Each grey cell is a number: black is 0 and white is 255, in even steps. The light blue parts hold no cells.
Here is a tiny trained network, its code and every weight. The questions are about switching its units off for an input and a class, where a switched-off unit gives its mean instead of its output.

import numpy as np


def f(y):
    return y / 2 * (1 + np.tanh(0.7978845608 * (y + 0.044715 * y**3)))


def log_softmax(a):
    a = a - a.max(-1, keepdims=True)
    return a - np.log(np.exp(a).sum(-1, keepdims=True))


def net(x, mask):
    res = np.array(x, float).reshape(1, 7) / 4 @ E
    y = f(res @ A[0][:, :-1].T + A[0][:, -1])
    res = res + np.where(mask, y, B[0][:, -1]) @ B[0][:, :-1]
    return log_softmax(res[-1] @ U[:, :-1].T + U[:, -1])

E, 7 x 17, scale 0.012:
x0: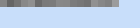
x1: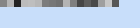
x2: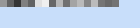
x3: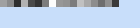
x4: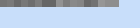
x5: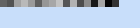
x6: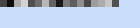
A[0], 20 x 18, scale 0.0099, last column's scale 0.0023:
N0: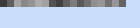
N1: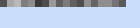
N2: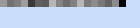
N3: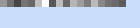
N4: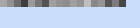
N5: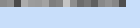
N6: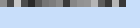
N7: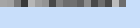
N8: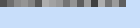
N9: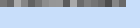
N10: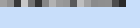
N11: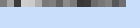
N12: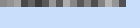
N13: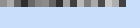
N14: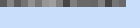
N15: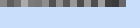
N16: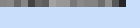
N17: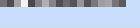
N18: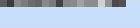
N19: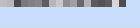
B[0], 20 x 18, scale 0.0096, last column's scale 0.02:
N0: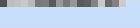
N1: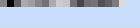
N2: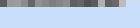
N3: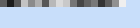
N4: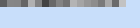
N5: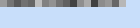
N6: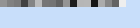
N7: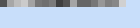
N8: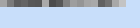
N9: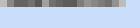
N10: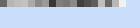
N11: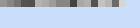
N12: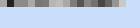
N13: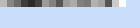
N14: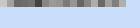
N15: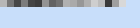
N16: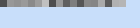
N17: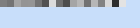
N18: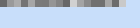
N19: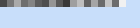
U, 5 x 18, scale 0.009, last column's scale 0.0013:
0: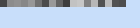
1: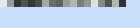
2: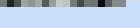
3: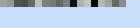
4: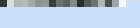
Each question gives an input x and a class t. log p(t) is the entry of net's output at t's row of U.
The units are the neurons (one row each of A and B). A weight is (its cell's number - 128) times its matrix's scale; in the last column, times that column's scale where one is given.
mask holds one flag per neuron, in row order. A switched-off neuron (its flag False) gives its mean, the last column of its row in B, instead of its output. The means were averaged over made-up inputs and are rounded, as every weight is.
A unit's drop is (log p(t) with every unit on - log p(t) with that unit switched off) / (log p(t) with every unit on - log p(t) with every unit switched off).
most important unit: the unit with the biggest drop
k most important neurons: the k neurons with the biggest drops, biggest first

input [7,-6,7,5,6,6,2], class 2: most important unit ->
N3
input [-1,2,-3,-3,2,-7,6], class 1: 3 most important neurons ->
N13, N19, N7
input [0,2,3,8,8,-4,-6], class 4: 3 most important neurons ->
N10, N16, N17
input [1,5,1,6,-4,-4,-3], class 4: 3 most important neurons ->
N10, N6, N16
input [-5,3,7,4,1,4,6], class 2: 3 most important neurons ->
N3, N19, N7
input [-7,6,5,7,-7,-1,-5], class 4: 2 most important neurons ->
N10, N6
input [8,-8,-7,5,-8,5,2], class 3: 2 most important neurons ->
N6, N3
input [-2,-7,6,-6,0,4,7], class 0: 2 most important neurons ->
N17, N18
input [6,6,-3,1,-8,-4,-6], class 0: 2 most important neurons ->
N19, N6
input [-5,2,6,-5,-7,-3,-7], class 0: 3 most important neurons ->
N19, N7, N1
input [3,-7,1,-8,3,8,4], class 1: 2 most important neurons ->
N15, N8
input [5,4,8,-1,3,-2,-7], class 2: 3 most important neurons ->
N3, N17, N18
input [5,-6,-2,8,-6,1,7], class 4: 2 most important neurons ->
N10, N2
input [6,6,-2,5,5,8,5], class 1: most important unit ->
N15
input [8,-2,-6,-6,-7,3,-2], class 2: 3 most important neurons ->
N1, N10, N12
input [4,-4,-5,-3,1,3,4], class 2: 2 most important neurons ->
N1, N19
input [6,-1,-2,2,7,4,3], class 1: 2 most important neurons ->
N19, N15
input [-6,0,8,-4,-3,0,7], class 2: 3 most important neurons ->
N3, N19, N7
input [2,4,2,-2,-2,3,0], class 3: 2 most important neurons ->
N13, N11
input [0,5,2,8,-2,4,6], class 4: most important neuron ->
N10
